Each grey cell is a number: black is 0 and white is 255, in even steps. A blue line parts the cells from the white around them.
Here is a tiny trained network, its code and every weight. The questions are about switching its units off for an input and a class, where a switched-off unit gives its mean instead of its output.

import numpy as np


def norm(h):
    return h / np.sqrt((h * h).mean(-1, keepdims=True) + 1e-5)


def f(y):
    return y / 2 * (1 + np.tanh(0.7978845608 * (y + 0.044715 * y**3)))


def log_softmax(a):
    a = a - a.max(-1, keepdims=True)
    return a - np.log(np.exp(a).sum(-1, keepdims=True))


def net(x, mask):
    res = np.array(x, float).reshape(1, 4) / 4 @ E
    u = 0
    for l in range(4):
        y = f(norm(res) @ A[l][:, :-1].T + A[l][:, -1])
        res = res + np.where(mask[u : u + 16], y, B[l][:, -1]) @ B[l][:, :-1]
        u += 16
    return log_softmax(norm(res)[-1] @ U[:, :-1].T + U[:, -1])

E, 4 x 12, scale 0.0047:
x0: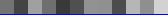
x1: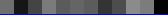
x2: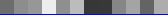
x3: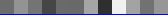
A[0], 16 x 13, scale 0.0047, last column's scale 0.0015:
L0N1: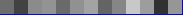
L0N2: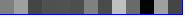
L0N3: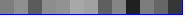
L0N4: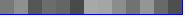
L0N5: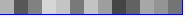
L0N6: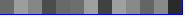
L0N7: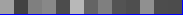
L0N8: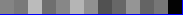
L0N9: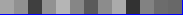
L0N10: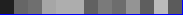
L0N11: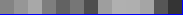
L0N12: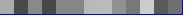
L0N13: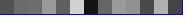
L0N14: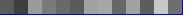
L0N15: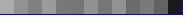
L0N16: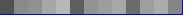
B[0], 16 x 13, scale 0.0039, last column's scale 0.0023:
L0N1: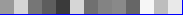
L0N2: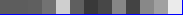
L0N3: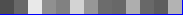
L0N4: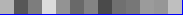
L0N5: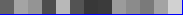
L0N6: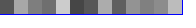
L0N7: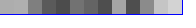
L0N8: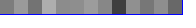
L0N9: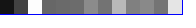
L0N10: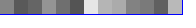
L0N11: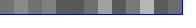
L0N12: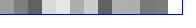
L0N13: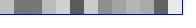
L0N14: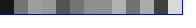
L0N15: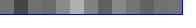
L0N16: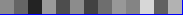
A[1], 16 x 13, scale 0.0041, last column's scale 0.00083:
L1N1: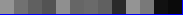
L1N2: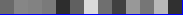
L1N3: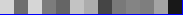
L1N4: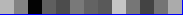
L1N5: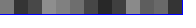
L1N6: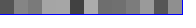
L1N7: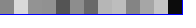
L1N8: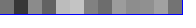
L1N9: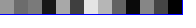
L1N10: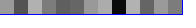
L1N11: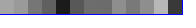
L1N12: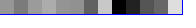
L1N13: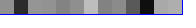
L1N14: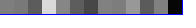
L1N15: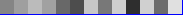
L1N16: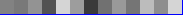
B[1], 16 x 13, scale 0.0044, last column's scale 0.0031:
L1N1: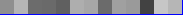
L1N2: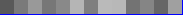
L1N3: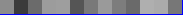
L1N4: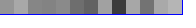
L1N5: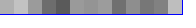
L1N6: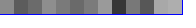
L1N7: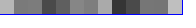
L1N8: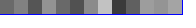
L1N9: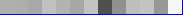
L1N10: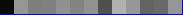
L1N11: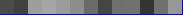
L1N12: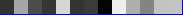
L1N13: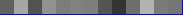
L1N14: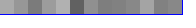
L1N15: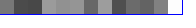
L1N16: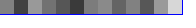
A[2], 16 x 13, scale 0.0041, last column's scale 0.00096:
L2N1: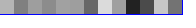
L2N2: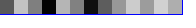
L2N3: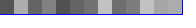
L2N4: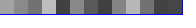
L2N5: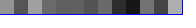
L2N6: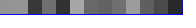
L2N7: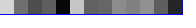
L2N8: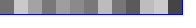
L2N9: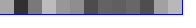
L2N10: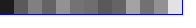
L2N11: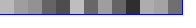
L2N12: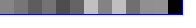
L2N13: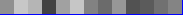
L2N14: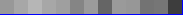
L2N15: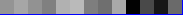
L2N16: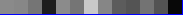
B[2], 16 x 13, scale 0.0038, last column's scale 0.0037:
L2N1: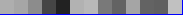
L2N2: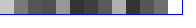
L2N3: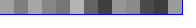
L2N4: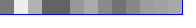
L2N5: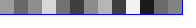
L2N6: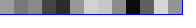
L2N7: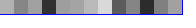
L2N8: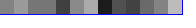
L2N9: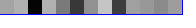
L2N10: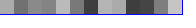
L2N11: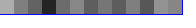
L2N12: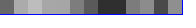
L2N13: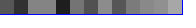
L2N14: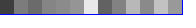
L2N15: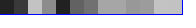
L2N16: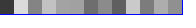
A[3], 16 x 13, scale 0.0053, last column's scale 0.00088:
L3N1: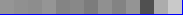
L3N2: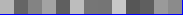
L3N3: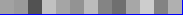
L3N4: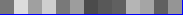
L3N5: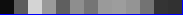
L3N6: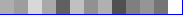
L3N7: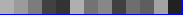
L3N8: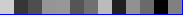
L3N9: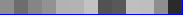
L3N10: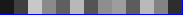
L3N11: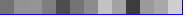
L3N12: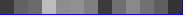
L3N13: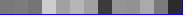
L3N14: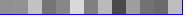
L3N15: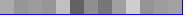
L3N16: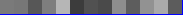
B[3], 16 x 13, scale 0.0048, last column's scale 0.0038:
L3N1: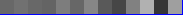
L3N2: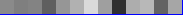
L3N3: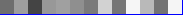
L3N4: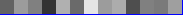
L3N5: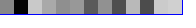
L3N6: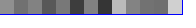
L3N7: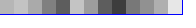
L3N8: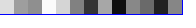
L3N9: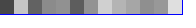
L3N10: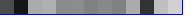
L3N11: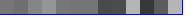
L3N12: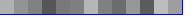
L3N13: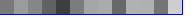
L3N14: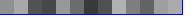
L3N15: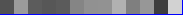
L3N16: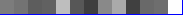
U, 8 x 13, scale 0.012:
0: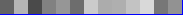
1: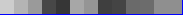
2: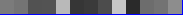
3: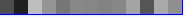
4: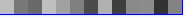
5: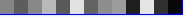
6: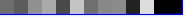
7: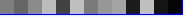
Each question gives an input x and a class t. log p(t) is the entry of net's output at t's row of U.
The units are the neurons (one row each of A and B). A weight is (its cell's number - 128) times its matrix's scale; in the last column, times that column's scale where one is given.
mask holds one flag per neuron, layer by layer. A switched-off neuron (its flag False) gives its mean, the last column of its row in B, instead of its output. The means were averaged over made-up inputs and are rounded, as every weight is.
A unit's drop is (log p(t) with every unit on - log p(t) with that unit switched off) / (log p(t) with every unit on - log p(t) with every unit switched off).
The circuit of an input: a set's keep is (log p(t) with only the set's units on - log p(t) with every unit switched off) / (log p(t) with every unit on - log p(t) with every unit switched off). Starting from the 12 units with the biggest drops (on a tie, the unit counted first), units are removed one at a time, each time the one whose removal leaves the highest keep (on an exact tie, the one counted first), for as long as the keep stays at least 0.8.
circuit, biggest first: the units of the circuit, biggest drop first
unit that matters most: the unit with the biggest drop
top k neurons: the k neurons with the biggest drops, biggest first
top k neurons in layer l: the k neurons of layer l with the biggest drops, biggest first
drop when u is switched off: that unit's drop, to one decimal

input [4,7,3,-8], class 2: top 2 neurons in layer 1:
(L1N12, L1N10)
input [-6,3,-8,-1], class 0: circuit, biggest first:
(L1N9)
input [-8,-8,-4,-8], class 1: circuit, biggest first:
(L2N1, L2N8)
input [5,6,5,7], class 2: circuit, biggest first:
(L0N2, L3N16, L2N10)
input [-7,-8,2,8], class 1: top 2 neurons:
(L2N1, L1N12)
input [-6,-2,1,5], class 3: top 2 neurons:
(L1N12, L2N15)
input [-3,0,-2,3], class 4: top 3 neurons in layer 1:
(L1N12, L1N16, L1N8)
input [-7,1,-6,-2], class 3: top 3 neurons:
(L0N9, L2N15, L0N3)
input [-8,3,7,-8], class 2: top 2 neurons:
(L1N12, L0N12)
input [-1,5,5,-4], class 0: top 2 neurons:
(L0N13, L1N14)
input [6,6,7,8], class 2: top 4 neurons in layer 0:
(L0N2, L0N12, L0N6, L0N4)
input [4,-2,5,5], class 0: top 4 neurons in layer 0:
(L0N13, L0N5, L0N10, L0N9)
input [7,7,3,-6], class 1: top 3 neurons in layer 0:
(L0N9, L0N7, L0N3)
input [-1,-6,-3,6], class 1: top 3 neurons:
(L1N12, L2N1, L1N7)
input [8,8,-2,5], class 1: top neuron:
(L0N9)
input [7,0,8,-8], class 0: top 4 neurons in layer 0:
(L0N13, L0N10, L0N2, L0N6)
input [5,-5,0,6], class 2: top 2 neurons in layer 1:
(L1N5, L1N11)
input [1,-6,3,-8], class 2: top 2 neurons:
(L1N12, L0N1)
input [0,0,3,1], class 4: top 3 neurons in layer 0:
(L0N10, L0N12, L0N3)
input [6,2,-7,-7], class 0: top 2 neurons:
(L1N9, L0N12)
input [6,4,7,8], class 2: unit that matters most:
L0N2
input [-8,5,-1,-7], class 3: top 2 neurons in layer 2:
(L2N15, L2N13)
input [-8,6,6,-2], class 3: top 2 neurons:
(L2N15, L0N9)
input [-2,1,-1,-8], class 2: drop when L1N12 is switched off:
0.7
